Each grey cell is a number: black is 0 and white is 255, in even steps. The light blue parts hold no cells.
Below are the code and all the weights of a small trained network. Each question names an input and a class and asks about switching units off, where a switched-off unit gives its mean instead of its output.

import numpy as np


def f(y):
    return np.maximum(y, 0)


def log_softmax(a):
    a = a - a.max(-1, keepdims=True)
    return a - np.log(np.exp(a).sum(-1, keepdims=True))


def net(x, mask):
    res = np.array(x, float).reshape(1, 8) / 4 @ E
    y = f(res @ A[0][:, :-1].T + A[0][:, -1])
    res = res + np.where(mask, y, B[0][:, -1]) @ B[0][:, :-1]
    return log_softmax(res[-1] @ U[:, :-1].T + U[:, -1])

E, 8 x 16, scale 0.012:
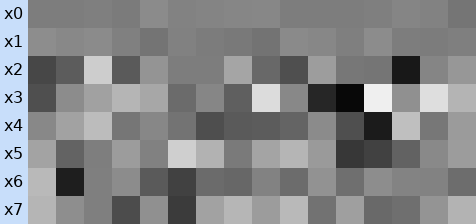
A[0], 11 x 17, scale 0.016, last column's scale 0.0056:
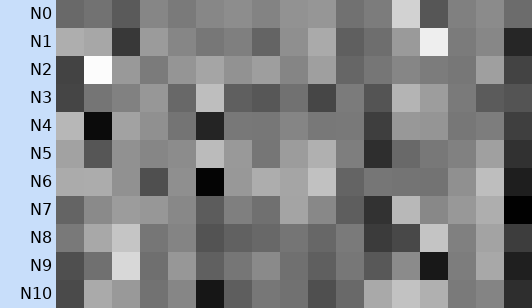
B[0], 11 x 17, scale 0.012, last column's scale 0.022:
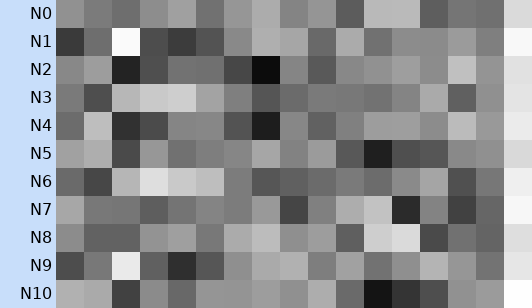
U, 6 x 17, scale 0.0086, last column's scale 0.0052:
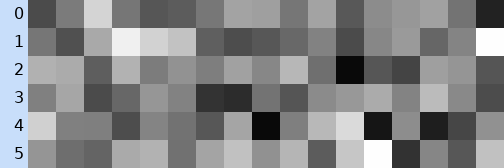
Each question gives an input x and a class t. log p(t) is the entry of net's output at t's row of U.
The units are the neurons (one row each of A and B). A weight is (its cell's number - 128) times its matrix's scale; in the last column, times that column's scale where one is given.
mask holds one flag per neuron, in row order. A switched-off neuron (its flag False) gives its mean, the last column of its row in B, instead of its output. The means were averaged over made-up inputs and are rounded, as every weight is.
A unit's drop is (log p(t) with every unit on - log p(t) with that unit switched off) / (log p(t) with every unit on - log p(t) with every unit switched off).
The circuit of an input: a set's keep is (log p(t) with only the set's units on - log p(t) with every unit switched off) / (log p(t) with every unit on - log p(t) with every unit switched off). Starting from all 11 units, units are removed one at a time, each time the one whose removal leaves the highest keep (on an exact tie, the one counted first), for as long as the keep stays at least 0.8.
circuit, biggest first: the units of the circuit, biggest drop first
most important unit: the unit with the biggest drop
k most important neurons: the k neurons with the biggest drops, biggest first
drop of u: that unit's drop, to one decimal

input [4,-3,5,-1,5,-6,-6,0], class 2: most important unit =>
N10
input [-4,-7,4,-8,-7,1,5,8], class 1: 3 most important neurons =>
[N7, N6, N8]
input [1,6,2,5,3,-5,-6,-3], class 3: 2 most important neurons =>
[N2, N5]
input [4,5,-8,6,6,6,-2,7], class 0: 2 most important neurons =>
[N1, N3]
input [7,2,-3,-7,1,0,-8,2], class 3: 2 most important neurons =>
[N7, N2]
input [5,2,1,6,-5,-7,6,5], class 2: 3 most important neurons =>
[N10, N2, N3]
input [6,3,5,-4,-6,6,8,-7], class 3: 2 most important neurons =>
[N4, N6]
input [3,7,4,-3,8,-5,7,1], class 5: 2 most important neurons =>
[N8, N2]
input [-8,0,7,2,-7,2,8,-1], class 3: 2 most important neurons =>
[N4, N1]
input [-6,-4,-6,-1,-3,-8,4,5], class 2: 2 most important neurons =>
[N10, N9]
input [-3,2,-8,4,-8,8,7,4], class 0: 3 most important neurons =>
[N1, N10, N8]
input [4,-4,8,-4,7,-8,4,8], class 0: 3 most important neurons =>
[N9, N3, N5]
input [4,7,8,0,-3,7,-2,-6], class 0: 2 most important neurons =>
[N9, N10]
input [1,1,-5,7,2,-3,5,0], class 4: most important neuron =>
[N7]
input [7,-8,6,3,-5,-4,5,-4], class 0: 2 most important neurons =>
[N9, N8]
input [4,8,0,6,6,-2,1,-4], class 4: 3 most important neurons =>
[N7, N0, N6]
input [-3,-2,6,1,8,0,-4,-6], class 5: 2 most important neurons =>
[N8, N1]
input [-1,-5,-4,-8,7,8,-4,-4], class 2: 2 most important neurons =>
[N7, N5]
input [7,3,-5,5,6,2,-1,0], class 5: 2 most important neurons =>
[N8, N9]
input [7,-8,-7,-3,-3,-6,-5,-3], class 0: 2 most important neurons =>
[N1, N5]
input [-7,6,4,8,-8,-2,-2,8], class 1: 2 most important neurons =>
[N6, N8]
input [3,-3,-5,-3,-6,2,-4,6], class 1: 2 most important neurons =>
[N6, N8]
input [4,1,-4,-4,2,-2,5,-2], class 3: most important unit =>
N7
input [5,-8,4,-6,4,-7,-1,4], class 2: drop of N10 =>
0.6
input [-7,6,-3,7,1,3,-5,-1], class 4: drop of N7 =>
1.4
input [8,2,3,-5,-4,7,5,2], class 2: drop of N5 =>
0.1
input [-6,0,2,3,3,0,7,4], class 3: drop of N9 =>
0.0
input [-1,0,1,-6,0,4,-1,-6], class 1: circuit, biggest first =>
[N7]
